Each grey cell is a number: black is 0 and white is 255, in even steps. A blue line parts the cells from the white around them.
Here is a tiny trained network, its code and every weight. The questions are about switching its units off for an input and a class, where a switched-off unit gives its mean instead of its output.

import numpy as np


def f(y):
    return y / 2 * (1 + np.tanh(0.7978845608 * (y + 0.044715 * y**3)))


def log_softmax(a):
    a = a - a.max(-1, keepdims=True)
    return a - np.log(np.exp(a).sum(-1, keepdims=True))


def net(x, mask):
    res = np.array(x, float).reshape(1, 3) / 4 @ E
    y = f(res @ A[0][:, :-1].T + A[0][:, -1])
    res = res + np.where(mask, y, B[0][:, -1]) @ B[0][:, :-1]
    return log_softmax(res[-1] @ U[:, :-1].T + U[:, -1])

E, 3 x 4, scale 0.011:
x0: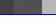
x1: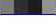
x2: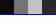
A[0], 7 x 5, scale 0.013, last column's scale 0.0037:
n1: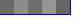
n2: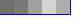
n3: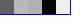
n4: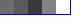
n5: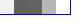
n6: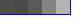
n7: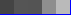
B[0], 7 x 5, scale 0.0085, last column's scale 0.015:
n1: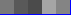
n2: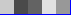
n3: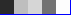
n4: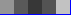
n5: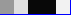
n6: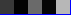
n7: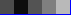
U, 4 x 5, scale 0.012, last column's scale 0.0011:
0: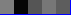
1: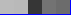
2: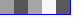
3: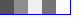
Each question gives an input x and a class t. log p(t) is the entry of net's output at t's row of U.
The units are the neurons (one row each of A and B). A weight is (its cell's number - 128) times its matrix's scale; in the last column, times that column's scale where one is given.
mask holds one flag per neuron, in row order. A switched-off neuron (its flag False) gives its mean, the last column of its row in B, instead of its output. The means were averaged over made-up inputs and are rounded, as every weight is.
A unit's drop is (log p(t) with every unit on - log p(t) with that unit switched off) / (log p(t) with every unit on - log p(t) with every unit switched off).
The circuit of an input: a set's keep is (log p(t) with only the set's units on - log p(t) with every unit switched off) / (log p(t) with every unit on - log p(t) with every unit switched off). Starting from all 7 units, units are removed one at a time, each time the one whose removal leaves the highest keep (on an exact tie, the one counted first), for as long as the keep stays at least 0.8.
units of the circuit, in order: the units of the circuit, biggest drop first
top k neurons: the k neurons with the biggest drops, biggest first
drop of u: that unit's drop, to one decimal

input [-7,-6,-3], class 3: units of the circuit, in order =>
[n3]
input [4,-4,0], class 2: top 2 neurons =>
[n5; n3]
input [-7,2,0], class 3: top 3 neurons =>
[n5; n4; n2]
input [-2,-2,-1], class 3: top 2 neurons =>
[n5; n4]
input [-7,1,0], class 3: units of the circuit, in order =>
[n5; n4]
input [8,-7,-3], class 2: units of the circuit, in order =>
[n5; n2]
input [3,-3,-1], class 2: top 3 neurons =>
[n5; n3; n6]
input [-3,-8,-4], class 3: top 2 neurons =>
[n4; n3]
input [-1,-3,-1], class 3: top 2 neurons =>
[n5; n4]
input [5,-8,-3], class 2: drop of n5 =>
0.6
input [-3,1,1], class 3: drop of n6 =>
0.0
